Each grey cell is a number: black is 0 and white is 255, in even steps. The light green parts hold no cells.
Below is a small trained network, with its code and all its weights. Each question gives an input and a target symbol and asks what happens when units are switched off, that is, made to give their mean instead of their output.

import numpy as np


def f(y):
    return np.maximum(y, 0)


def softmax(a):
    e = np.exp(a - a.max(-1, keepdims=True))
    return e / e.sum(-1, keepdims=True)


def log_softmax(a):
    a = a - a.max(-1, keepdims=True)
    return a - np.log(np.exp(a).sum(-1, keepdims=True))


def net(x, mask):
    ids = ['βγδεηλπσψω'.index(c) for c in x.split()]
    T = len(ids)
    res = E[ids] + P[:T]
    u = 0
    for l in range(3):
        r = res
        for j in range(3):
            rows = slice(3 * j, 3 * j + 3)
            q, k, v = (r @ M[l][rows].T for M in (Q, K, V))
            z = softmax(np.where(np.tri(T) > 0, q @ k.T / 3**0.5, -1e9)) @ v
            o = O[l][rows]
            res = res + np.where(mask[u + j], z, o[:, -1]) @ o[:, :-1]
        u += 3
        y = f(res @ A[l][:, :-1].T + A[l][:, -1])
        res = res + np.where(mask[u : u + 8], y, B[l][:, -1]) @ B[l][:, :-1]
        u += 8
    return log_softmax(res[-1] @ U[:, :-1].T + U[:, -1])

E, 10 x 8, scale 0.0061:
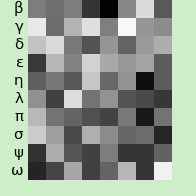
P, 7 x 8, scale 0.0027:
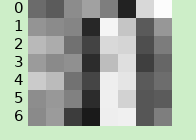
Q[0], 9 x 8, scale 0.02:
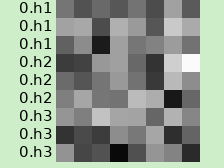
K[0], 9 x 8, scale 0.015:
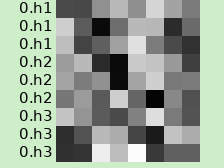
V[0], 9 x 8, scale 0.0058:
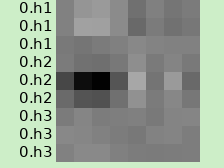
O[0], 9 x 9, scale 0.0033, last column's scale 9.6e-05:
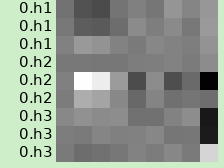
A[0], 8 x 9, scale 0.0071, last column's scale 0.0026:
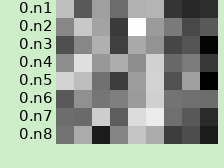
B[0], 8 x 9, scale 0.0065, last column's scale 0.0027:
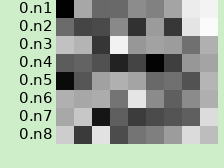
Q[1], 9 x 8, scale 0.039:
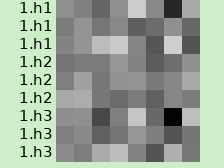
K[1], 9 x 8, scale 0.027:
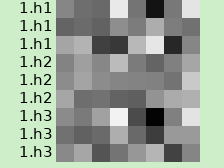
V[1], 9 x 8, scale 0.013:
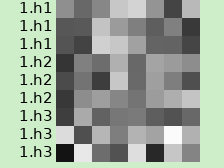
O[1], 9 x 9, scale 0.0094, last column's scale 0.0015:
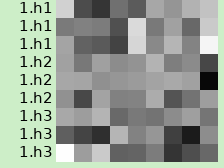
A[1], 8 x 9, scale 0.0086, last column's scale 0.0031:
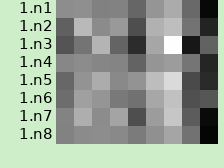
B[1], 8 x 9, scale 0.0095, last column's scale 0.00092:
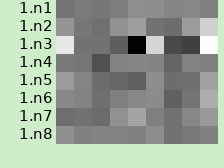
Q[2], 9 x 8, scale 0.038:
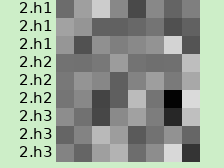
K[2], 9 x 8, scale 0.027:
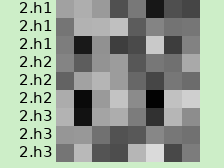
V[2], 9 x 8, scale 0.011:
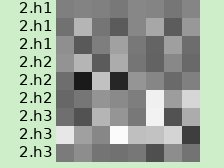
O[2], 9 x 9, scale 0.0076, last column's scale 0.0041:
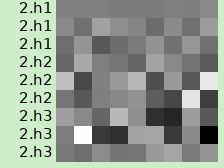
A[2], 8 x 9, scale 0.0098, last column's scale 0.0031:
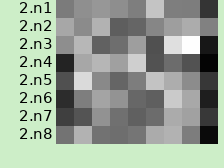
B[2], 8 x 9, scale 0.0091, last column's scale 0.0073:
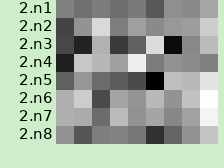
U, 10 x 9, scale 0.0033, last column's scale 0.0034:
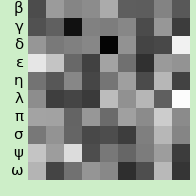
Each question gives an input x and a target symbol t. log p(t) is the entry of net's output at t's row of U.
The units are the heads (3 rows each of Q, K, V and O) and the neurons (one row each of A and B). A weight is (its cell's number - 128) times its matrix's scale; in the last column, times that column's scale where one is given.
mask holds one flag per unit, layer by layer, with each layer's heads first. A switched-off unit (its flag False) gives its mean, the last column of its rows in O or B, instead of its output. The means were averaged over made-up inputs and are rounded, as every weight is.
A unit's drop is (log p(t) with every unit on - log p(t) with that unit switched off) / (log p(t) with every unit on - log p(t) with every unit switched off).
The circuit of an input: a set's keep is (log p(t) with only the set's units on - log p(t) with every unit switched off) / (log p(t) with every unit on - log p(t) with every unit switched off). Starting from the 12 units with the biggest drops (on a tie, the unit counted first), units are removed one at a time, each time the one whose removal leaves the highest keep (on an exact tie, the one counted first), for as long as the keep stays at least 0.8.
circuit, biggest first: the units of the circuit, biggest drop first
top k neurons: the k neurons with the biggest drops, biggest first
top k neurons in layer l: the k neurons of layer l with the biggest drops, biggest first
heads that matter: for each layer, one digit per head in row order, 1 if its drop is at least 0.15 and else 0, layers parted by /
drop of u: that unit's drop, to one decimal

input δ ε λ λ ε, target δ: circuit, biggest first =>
[1.h3, 1.h1, 2.h2]
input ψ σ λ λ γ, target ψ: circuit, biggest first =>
[1.h3, 2.n2]
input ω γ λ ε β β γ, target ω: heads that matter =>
000 / 010 / 011
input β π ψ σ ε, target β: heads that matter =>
000 / 100 / 000
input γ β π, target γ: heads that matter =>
000 / 001 / 000
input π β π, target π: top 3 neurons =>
[2.n6, 0.n1, 2.n7]
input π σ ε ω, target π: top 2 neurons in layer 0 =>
[0.n1, 0.n5]
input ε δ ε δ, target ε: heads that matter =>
000 / 011 / 001
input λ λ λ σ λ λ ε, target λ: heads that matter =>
000 / 100 / 010
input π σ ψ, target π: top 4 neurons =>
[2.n6, 2.n7, 0.n1, 0.n5]
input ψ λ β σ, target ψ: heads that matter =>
000 / 001 / 000
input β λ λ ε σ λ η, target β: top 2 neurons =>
[2.n4, 1.n3]
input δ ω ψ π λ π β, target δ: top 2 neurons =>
[1.n3, 0.n2]
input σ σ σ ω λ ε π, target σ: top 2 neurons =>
[2.n5, 0.n1]
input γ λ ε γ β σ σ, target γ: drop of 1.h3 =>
0.6
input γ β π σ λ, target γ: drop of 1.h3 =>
0.5
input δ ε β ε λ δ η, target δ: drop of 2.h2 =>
0.2
